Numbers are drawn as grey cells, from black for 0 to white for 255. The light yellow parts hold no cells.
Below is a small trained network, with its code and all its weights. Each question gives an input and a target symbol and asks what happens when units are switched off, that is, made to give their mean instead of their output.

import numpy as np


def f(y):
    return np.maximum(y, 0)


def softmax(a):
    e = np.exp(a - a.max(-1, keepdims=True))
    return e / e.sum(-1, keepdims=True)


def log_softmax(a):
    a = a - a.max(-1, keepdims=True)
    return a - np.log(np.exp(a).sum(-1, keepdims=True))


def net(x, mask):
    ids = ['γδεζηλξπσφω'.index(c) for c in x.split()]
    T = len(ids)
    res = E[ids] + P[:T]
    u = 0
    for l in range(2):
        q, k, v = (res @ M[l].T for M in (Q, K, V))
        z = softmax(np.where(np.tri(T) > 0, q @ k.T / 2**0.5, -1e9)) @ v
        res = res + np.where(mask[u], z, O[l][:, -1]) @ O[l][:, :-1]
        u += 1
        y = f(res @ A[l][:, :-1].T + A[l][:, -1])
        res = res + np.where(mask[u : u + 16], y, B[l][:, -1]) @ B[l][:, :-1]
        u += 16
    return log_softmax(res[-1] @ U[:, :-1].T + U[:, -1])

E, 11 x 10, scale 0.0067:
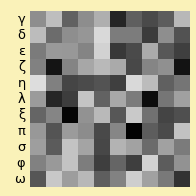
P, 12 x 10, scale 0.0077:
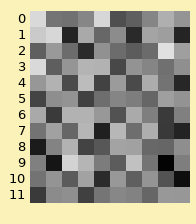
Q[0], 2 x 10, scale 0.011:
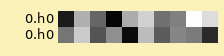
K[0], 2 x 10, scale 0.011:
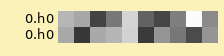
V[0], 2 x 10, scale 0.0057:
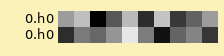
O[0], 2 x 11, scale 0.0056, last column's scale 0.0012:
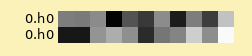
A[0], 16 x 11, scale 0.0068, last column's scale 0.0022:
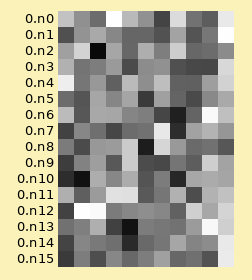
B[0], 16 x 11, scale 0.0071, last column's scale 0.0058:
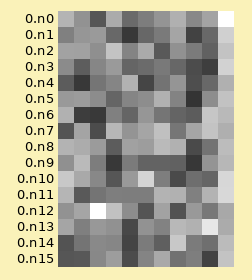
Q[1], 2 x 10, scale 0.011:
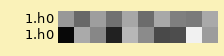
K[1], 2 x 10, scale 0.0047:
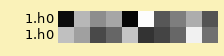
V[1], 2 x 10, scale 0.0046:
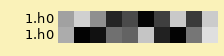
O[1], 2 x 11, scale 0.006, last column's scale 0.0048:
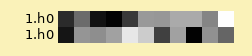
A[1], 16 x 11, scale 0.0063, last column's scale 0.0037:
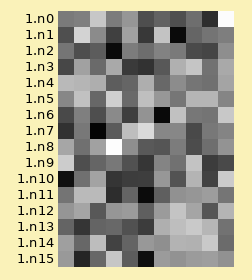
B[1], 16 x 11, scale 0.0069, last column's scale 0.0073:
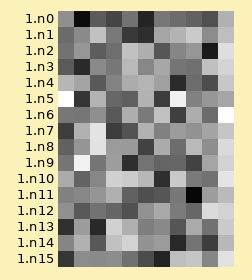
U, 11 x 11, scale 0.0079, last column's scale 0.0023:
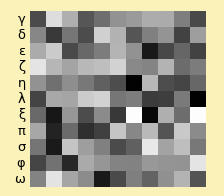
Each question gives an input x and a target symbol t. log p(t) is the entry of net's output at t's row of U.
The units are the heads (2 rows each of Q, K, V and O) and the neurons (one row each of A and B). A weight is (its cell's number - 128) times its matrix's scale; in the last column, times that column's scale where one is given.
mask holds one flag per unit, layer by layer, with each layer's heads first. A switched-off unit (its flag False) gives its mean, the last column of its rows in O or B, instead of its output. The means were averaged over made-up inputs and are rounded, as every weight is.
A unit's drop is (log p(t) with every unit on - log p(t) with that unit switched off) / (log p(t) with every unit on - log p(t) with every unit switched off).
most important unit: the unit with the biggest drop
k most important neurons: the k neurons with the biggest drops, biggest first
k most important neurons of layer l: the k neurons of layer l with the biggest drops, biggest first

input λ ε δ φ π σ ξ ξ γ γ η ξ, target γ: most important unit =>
1.n7
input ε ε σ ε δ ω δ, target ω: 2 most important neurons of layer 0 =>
0.n12, 0.n6
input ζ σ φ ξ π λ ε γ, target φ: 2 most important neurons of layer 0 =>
0.n8, 0.n10
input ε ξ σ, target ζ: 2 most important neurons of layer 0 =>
0.n10, 0.n13
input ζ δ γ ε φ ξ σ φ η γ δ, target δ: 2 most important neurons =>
0.n6, 0.n11
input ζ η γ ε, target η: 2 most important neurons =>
0.n4, 1.n6
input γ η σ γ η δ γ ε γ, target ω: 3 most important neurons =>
1.n1, 0.n7, 0.n12
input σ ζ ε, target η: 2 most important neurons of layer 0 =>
0.n9, 0.n0
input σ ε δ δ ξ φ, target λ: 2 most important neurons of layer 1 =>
1.n14, 1.n11
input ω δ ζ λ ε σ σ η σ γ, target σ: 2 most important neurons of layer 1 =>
1.n15, 1.n8
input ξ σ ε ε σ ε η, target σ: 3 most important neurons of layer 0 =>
0.n4, 0.n10, 0.n9
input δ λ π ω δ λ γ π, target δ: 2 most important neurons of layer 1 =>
1.n6, 1.n2
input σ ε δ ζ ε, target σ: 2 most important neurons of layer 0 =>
0.n0, 0.n10
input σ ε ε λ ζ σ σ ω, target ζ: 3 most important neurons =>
0.n2, 1.n5, 0.n0
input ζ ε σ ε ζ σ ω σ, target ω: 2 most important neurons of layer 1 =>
1.n9, 1.n2
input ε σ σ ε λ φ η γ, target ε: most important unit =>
0.h0
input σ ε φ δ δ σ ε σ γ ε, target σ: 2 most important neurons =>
1.n15, 0.n10
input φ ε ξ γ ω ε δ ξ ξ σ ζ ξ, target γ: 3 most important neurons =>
0.n7, 1.n7, 1.n1
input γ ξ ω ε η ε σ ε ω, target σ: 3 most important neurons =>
1.n10, 0.n12, 0.n7
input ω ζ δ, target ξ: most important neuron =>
1.n0
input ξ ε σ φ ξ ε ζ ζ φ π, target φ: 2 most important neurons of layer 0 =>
0.n14, 0.n11
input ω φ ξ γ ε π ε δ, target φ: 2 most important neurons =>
0.n8, 0.n10
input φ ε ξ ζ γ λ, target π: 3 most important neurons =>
0.n10, 0.n7, 1.n5
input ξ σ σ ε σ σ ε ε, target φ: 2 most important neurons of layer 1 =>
1.n13, 1.n3
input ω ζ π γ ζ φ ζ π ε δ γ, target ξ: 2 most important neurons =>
1.n6, 1.n10
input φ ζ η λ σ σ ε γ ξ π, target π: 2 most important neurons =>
0.n6, 0.n1
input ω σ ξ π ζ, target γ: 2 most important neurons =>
1.n7, 0.n6
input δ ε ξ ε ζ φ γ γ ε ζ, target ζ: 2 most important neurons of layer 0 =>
0.n10, 0.n8
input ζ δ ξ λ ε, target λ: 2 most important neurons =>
0.n6, 1.n8
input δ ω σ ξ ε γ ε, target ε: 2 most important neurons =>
0.n8, 0.n5
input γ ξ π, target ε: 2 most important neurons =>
0.n13, 0.n10
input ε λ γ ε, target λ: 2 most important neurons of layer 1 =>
1.n8, 1.n5
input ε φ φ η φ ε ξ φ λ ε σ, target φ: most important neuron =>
1.n13
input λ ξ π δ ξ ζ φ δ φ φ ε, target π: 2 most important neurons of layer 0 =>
0.n0, 0.n2
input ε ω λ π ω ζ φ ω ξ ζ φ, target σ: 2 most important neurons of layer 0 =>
0.n0, 0.n10
